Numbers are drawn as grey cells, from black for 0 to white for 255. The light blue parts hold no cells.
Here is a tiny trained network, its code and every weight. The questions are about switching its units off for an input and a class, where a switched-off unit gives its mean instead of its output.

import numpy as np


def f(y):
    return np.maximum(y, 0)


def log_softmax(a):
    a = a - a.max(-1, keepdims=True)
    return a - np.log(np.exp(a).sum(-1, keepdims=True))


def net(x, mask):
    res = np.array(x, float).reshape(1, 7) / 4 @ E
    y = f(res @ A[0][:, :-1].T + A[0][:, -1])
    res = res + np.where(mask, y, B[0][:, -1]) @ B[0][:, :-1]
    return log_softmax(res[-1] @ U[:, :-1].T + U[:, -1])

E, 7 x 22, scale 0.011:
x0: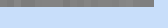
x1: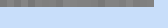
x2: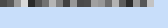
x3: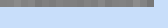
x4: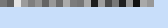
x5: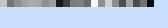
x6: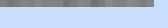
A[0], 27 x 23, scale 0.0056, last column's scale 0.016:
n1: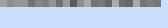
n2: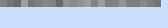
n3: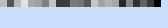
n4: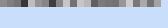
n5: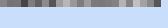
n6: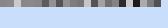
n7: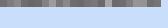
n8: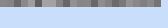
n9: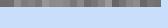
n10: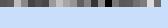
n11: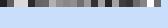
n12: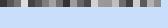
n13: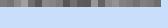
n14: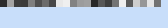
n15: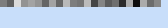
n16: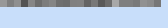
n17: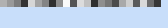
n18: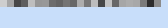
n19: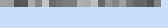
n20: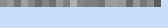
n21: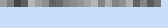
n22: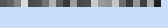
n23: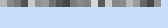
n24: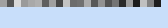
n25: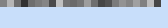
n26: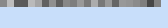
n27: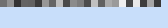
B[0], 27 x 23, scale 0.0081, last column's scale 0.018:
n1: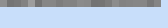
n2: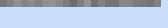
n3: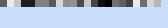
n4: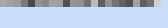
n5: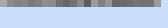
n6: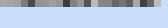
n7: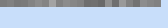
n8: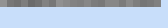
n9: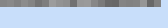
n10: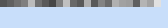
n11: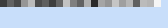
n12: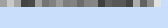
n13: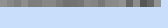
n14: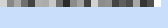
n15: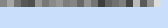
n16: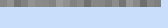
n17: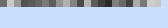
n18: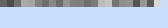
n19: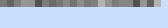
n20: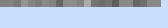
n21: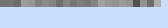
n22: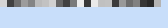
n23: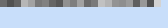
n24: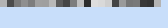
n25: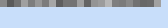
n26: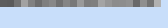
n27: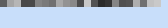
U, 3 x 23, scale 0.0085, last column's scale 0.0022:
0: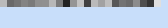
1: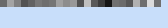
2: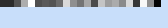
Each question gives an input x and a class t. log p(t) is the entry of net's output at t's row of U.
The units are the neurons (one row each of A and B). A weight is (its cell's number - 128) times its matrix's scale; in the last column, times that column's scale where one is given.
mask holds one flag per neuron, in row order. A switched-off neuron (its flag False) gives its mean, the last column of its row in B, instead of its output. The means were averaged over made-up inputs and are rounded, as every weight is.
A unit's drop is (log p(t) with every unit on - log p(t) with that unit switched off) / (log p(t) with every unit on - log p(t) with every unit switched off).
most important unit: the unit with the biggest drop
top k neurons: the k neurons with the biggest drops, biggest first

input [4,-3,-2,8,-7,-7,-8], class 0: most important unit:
n14
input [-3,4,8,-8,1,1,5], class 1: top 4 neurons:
n12; n14; n11; n24
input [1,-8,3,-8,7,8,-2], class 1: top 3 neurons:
n3; n14; n15
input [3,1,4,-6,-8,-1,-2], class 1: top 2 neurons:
n27; n12
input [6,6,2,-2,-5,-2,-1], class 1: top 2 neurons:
n27; n24
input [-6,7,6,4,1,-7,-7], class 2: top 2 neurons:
n11; n10
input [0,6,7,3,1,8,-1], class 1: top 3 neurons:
n3; n14; n12
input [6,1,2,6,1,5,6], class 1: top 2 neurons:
n3; n14
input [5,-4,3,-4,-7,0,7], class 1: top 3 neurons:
n27; n14; n24
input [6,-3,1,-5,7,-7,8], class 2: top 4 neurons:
n11; n10; n12; n3
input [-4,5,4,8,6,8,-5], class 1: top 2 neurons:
n3; n14
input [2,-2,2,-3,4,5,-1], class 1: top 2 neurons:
n3; n14
